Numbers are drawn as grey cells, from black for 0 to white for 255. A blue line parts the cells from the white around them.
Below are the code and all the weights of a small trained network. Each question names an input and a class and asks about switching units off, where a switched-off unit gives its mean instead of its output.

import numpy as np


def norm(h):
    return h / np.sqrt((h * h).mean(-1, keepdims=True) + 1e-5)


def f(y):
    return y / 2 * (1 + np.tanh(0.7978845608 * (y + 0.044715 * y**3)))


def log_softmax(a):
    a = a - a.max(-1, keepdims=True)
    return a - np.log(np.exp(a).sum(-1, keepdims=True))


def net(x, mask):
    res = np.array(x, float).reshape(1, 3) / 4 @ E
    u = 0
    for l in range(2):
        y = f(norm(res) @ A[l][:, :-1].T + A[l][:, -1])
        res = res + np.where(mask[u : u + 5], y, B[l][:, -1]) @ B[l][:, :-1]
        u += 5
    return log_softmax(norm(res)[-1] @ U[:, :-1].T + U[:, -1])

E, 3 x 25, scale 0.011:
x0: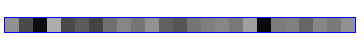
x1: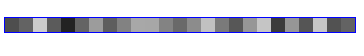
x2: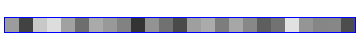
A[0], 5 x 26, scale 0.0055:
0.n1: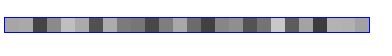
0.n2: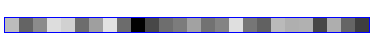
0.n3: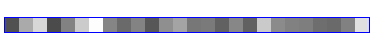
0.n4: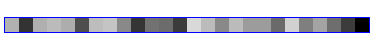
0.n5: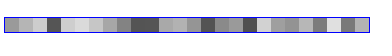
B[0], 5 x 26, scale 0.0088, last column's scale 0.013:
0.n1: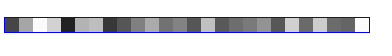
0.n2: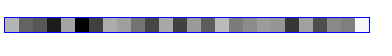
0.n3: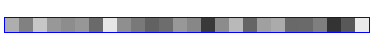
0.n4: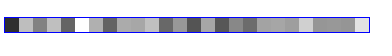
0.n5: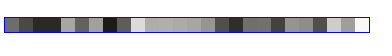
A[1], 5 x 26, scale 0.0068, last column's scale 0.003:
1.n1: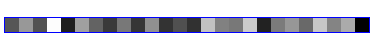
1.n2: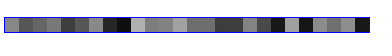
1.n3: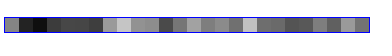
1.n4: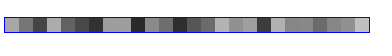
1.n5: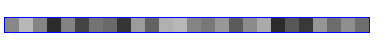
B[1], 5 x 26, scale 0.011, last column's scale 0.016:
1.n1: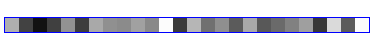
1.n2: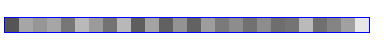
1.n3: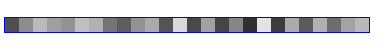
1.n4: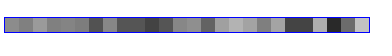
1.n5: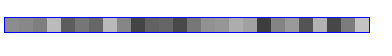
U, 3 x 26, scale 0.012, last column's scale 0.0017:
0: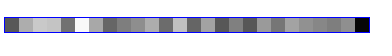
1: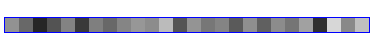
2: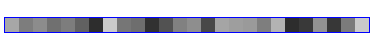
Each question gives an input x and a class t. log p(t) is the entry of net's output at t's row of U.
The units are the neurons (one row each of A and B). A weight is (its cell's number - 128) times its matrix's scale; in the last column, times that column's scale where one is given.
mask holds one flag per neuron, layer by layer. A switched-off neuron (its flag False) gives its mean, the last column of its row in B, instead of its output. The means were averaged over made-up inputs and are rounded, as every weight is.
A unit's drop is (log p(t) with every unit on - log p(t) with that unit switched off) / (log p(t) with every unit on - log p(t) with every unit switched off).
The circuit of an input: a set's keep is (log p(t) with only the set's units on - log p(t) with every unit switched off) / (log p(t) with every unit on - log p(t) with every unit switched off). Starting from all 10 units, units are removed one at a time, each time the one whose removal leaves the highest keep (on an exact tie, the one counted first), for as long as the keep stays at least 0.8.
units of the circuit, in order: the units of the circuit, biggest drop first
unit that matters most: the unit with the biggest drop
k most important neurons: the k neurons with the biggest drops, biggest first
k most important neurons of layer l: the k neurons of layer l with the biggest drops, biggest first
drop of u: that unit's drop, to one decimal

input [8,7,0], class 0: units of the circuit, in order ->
[1.n3]
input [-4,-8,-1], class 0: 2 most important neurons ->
[0.n1, 1.n1]
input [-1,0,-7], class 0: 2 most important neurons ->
[0.n2, 0.n1]
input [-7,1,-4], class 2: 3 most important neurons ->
[0.n3, 0.n1, 0.n4]
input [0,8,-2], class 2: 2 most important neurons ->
[0.n5, 0.n1]
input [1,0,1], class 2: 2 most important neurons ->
[0.n1, 0.n2]
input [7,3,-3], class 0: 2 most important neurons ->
[1.n3, 0.n1]
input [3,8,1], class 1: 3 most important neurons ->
[0.n2, 0.n5, 1.n1]
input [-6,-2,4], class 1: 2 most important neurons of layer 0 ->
[0.n5, 0.n2]
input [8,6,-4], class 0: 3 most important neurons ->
[1.n3, 0.n1, 0.n4]
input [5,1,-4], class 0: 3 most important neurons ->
[1.n3, 0.n4, 0.n1]
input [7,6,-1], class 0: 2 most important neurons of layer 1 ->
[1.n3, 1.n2]
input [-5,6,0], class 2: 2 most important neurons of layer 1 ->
[1.n2, 1.n3]
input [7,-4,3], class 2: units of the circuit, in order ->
[1.n4]
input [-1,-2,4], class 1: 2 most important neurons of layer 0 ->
[0.n2, 0.n4]
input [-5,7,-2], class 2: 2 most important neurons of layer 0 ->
[0.n4, 0.n1]
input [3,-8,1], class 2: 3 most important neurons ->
[0.n2, 1.n4, 0.n4]
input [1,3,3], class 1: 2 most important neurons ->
[1.n1, 0.n3]
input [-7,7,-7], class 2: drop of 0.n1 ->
0.1
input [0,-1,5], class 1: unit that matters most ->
0.n4
